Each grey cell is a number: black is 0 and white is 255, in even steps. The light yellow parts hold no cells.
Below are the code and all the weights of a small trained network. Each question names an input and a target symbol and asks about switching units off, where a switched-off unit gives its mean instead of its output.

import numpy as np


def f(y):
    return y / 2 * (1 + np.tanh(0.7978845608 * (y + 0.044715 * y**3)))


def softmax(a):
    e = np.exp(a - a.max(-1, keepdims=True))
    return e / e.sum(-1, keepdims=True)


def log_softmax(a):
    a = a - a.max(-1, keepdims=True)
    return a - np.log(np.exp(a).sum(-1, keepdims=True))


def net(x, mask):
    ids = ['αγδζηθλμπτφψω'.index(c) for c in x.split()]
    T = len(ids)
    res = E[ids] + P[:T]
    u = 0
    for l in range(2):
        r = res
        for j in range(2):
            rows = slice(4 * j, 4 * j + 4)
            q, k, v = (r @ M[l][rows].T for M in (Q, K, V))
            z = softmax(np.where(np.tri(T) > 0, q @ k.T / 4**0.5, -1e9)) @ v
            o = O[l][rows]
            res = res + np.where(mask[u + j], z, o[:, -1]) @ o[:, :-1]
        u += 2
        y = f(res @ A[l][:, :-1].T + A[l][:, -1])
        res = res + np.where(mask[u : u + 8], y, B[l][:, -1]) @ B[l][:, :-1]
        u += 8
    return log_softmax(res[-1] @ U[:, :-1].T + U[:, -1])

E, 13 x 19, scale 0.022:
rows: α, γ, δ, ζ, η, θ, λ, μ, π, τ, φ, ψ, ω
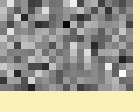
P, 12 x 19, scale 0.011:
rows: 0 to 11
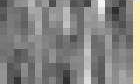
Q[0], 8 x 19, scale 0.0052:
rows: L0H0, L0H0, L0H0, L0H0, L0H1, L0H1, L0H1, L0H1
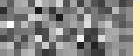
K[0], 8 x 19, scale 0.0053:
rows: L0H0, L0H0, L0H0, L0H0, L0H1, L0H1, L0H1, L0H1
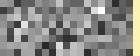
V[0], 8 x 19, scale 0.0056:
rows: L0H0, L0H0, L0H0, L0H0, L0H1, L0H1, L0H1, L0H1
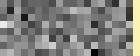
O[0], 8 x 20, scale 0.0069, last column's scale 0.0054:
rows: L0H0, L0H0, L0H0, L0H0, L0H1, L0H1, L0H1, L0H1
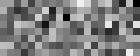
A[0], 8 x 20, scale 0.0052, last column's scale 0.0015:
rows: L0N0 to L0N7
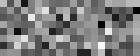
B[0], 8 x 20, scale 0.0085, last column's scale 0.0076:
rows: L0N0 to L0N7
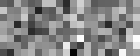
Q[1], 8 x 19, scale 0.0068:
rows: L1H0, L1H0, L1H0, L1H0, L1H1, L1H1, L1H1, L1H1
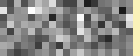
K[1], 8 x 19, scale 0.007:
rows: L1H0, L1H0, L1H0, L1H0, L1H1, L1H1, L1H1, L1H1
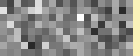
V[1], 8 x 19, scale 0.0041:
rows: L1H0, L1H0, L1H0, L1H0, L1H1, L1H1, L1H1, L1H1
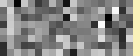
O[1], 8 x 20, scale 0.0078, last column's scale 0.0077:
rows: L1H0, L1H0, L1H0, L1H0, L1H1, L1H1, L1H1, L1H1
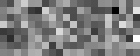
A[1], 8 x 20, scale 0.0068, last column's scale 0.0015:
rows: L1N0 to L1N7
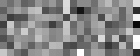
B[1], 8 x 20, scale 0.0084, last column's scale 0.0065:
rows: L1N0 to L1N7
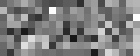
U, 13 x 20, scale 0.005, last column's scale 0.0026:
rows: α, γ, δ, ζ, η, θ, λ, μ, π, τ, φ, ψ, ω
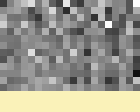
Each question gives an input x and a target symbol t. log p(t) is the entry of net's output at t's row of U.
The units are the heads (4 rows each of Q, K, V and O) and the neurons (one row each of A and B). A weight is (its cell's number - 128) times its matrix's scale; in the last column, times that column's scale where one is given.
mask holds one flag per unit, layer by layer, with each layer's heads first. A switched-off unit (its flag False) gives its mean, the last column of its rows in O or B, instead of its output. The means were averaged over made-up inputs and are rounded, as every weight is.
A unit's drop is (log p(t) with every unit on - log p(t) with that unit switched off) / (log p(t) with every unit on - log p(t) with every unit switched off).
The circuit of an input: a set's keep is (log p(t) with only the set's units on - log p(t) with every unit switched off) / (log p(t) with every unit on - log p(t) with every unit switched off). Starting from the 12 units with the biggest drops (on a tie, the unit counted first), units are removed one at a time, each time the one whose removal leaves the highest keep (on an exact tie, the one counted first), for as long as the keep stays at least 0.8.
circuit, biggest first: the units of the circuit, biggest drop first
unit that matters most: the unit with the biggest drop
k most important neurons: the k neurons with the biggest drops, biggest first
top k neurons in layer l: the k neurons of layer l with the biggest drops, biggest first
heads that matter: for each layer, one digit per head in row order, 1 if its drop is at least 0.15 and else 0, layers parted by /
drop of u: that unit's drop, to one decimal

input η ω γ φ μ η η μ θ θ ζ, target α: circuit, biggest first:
L1H0
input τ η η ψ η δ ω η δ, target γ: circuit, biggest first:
L1H0; L1N2; L0N0
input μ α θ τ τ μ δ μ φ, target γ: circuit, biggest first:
L1H1; L1N4
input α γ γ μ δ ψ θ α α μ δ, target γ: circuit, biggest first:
L1H0; L1N2; L0N7
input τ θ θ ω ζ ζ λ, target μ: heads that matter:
01 / 00
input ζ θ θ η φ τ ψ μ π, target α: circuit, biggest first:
L0N2; L1N5
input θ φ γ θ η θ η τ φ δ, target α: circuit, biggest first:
L0N7; L1N6
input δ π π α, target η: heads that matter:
00 / 01
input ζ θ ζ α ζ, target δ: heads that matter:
10 / 01
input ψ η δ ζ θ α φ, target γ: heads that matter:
00 / 01
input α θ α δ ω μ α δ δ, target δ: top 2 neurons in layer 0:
L0N0; L0N3
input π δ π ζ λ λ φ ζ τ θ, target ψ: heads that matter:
00 / 10
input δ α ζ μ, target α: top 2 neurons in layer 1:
L1N5; L1N1
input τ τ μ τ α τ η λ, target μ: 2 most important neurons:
L0N6; L0N7
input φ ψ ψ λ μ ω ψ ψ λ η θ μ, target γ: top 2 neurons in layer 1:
L1N5; L1N0
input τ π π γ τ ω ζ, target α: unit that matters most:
L0N5
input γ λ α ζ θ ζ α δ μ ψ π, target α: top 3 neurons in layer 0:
L0N5; L0N2; L0N3
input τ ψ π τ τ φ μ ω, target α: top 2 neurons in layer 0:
L0N5; L0N7
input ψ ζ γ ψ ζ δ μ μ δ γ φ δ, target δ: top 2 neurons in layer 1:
L1N7; L1N2
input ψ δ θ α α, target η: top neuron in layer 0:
L0N5
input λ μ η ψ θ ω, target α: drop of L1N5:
0.2
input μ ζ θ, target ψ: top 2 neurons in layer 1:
L1N1; L1N5
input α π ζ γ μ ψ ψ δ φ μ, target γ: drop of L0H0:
-0.1
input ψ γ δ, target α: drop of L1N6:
-0.1
